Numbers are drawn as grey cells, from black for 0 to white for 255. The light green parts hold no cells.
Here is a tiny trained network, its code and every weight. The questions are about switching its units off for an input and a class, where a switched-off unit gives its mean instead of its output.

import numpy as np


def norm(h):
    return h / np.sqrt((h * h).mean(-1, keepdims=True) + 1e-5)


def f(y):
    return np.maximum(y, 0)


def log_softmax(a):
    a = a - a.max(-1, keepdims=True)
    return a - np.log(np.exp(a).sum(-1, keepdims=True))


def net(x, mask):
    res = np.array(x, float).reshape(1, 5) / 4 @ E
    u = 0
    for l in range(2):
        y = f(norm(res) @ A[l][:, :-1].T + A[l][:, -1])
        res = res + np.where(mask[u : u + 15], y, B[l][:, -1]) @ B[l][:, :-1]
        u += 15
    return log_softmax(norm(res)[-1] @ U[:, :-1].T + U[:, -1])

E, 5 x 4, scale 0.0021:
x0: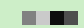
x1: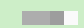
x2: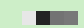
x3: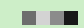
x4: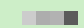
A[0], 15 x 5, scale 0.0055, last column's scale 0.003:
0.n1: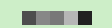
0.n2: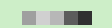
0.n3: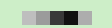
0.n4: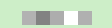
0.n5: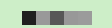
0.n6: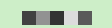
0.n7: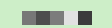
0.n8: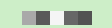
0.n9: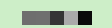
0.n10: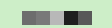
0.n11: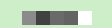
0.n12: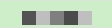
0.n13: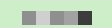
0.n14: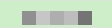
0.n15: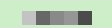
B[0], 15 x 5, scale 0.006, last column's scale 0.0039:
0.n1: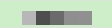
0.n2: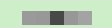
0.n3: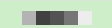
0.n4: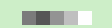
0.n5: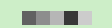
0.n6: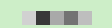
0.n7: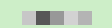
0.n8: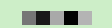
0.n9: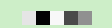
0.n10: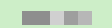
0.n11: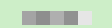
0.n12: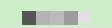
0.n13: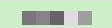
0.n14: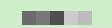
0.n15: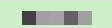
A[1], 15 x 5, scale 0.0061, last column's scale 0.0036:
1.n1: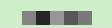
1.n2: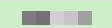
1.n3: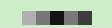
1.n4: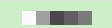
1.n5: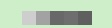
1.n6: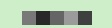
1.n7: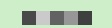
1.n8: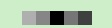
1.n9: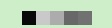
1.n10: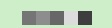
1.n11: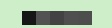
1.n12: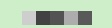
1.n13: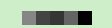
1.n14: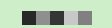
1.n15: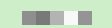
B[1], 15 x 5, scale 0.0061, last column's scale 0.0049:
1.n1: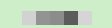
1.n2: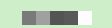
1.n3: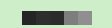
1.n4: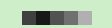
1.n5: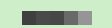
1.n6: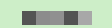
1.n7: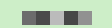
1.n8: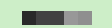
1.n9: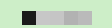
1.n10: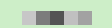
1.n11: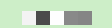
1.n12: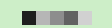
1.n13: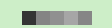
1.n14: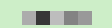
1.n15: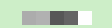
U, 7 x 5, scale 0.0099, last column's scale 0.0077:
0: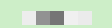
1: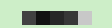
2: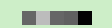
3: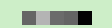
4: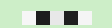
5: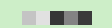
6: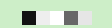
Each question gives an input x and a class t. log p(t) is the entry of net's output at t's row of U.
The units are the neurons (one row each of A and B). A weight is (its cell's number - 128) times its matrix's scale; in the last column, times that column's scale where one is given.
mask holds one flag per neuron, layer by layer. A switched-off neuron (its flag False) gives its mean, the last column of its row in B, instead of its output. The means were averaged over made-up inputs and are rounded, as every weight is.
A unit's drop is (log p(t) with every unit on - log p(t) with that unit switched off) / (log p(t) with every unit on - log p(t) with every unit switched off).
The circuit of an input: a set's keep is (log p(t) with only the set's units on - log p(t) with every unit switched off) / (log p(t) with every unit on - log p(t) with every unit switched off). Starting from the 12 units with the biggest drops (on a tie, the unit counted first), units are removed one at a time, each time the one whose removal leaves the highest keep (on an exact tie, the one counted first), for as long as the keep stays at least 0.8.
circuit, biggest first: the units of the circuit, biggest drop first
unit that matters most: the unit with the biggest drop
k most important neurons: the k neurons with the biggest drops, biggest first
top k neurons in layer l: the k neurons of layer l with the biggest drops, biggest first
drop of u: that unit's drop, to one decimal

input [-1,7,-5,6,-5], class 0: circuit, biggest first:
[0.n14 1.n10]
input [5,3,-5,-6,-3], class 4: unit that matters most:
0.n6
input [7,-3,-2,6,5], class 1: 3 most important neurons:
[0.n3 1.n4 0.n2]
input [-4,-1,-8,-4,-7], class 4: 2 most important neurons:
[0.n6 0.n5]
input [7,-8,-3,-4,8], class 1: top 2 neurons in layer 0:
[0.n3 0.n8]
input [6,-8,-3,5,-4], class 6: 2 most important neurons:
[0.n12 1.n9]
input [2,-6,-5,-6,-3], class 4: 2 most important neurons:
[0.n6 0.n9]
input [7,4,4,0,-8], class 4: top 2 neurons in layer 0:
[0.n9 0.n6]
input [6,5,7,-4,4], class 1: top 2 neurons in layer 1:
[1.n4 1.n12]
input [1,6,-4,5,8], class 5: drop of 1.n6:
-0.1
